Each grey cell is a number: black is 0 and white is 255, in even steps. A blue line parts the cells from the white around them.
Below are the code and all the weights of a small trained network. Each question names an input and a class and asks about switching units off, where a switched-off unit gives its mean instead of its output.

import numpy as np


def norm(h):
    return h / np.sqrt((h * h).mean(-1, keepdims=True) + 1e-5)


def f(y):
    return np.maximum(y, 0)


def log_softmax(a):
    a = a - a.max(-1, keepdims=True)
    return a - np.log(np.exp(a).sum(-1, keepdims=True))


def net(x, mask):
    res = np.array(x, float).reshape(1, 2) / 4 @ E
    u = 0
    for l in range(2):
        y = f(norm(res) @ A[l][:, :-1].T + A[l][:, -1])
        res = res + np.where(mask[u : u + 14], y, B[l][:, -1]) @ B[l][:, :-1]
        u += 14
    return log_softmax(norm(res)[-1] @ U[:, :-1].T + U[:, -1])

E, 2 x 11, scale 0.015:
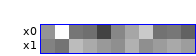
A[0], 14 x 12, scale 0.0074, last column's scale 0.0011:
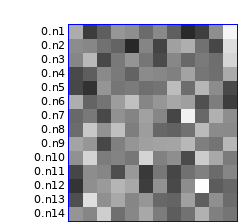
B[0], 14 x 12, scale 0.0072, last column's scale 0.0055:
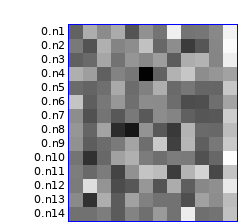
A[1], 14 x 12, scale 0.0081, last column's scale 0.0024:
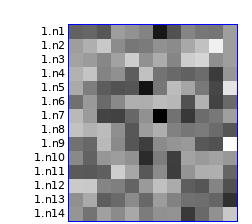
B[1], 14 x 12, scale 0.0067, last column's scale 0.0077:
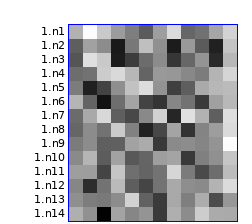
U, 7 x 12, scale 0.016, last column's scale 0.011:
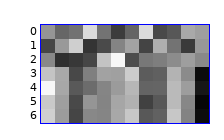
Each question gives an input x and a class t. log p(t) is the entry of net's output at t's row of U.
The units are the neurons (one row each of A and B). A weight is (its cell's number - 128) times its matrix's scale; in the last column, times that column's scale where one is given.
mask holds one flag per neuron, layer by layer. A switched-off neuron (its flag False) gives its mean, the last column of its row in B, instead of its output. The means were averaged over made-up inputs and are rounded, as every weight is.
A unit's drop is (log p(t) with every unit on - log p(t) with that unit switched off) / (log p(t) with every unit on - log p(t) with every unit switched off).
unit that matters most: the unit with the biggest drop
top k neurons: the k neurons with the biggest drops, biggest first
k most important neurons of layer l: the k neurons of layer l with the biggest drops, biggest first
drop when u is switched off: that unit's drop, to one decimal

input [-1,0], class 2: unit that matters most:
1.n5
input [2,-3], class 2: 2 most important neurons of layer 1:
(1.n14 1.n3)
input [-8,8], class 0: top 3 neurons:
(1.n11 1.n7 1.n10)
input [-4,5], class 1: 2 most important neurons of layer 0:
(0.n10 0.n12)
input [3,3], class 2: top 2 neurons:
(0.n10 0.n3)
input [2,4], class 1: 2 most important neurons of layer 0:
(0.n7 0.n2)
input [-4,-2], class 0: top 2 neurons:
(1.n1 0.n8)
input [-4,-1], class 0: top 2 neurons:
(1.n1 0.n8)
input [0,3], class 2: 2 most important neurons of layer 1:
(1.n7 1.n5)
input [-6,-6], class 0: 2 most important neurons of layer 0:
(0.n12 0.n8)
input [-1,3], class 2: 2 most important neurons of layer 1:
(1.n5 1.n7)
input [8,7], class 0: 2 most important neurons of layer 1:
(1.n8 1.n12)
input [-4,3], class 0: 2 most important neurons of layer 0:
(0.n7 0.n5)
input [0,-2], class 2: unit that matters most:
0.n2
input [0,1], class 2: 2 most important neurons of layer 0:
(0.n14 0.n2)
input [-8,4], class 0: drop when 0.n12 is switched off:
0.0
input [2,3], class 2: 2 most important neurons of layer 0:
(0.n10 0.n3)
